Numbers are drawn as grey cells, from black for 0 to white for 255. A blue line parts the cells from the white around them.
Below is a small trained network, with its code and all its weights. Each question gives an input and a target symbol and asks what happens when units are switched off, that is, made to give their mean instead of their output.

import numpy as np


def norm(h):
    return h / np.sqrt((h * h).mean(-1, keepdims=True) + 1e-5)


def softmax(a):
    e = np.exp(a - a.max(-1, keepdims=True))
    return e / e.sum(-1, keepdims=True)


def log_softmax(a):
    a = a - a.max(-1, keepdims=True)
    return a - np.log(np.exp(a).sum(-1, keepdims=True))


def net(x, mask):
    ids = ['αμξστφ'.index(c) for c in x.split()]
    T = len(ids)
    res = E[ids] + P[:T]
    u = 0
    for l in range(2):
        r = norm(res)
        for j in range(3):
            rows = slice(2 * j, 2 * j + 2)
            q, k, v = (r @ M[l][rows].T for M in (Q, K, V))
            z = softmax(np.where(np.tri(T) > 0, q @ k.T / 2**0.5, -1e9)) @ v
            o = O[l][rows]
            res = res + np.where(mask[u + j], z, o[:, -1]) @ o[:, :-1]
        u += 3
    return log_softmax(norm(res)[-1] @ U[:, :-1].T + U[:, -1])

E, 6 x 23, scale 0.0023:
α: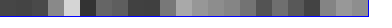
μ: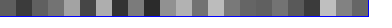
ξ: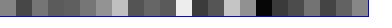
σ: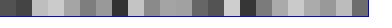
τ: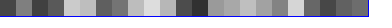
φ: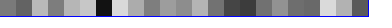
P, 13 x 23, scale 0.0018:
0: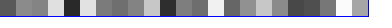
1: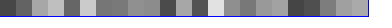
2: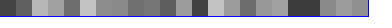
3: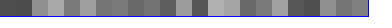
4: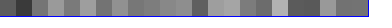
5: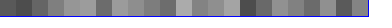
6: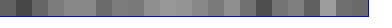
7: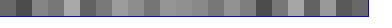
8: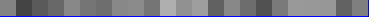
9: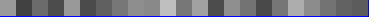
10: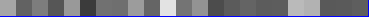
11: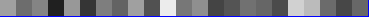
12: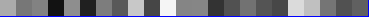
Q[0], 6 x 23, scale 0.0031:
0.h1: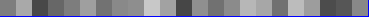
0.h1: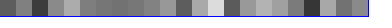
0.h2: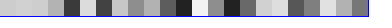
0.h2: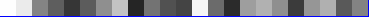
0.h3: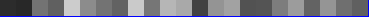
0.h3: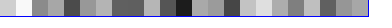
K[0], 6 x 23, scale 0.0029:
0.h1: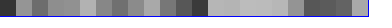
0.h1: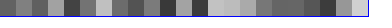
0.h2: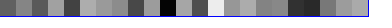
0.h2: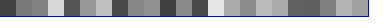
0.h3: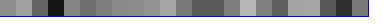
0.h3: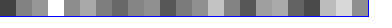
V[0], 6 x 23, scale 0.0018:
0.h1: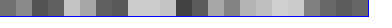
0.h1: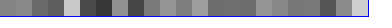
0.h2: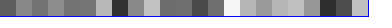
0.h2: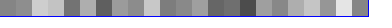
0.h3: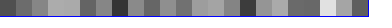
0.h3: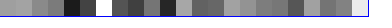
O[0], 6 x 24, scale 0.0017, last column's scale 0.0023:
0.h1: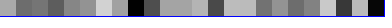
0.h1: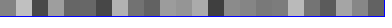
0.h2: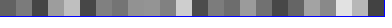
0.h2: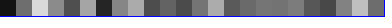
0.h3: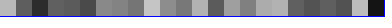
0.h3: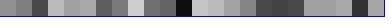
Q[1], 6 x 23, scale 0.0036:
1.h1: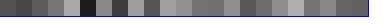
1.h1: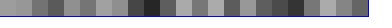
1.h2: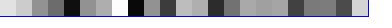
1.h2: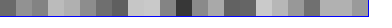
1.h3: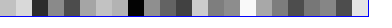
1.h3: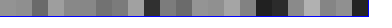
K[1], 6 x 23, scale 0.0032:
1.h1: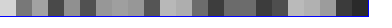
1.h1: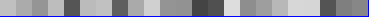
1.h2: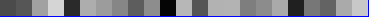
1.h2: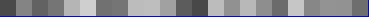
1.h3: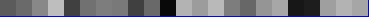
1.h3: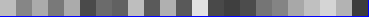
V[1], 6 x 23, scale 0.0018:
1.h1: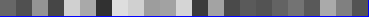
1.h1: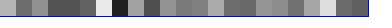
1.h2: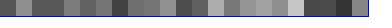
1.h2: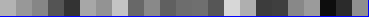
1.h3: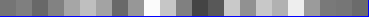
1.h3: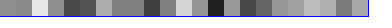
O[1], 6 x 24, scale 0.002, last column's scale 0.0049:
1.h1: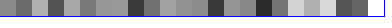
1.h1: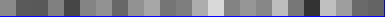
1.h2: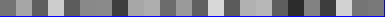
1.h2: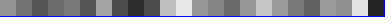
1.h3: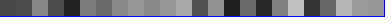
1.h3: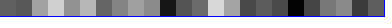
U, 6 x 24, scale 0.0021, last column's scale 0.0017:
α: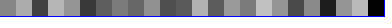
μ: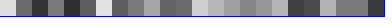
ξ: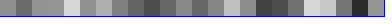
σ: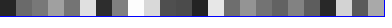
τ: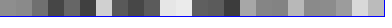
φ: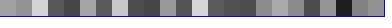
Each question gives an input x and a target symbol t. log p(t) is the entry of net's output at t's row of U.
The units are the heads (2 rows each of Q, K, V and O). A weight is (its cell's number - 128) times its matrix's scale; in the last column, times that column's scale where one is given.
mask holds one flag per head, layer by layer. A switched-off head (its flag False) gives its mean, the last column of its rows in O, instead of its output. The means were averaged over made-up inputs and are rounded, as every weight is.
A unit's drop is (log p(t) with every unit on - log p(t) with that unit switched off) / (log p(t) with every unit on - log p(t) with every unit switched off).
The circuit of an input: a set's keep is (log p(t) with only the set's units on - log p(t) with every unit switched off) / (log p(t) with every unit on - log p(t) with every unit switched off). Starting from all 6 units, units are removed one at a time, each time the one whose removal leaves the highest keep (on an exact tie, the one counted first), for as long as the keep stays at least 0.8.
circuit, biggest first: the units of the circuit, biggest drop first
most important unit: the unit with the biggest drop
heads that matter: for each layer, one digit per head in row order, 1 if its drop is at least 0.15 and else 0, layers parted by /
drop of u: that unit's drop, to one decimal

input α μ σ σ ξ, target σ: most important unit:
0.h3
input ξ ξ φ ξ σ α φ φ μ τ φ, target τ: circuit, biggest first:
[0.h3 1.h3]
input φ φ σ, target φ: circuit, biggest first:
[0.h2 0.h3]
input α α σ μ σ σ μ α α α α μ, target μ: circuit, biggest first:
[1.h1 0.h3 0.h2]
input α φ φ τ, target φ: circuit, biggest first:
[0.h1 0.h2]
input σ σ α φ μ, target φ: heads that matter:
011 / 000
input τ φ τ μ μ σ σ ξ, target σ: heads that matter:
001 / 001
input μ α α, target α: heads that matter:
001 / 101
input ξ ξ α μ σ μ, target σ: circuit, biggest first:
[0.h1 1.h3]
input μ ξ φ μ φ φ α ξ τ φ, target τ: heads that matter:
000 / 001
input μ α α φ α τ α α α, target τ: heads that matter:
001 / 000
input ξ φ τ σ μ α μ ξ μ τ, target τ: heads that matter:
001 / 000
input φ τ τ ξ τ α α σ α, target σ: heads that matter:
100 / 011
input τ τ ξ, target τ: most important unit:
1.h2
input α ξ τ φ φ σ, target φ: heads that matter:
010 / 000
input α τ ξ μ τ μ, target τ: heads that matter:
000 / 001
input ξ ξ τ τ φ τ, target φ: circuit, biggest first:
[0.h2 0.h1]
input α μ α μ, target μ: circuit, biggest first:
[0.h3 1.h1]
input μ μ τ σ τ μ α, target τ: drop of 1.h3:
0.2
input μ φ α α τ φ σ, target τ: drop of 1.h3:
0.3
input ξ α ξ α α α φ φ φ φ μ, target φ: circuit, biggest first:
[0.h2]
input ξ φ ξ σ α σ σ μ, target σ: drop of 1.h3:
0.1
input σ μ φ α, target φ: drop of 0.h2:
0.8
